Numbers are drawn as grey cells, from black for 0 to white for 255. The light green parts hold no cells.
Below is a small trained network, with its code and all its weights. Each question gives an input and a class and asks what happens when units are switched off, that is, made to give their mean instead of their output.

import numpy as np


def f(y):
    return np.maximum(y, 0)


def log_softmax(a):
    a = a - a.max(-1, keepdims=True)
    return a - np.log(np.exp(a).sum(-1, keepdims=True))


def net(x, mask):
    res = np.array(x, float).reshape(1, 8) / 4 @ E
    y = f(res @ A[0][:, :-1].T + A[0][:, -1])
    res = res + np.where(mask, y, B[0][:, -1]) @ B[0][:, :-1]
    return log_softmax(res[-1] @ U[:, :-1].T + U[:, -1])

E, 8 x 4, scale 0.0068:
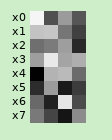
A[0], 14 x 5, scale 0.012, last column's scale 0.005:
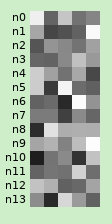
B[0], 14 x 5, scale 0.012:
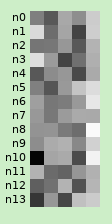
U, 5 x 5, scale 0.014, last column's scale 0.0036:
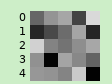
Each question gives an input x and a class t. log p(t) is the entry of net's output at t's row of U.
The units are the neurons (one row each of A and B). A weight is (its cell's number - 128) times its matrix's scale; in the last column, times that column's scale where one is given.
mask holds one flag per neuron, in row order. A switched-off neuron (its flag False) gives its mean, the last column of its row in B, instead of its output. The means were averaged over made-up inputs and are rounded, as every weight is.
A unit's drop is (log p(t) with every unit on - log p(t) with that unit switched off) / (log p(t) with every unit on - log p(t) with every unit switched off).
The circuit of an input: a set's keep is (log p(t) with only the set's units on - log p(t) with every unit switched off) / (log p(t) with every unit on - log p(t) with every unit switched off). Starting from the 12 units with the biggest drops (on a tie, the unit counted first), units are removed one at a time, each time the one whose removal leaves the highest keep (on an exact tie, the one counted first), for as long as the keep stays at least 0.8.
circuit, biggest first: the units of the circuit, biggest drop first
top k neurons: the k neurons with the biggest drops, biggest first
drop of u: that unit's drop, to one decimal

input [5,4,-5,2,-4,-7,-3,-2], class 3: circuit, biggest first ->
[n0]
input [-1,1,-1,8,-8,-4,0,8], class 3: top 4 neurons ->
[n12; n0; n4; n8]
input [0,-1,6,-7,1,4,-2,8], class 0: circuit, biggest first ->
[n10; n1]
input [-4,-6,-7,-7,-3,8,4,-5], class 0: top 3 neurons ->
[n10; n5; n13]
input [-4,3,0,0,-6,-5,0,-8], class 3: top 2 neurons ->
[n0; n10]
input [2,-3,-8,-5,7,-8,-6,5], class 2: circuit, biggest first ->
[n3; n10]
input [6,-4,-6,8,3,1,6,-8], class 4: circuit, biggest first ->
[n13; n10]
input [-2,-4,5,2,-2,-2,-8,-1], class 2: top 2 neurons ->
[n10; n13]
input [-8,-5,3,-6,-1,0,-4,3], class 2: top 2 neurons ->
[n3; n6]
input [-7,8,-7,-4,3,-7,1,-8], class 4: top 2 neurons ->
[n10; n1]
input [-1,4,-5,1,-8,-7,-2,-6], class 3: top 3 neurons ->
[n0; n5; n10]
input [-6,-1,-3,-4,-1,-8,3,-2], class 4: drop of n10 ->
0.3
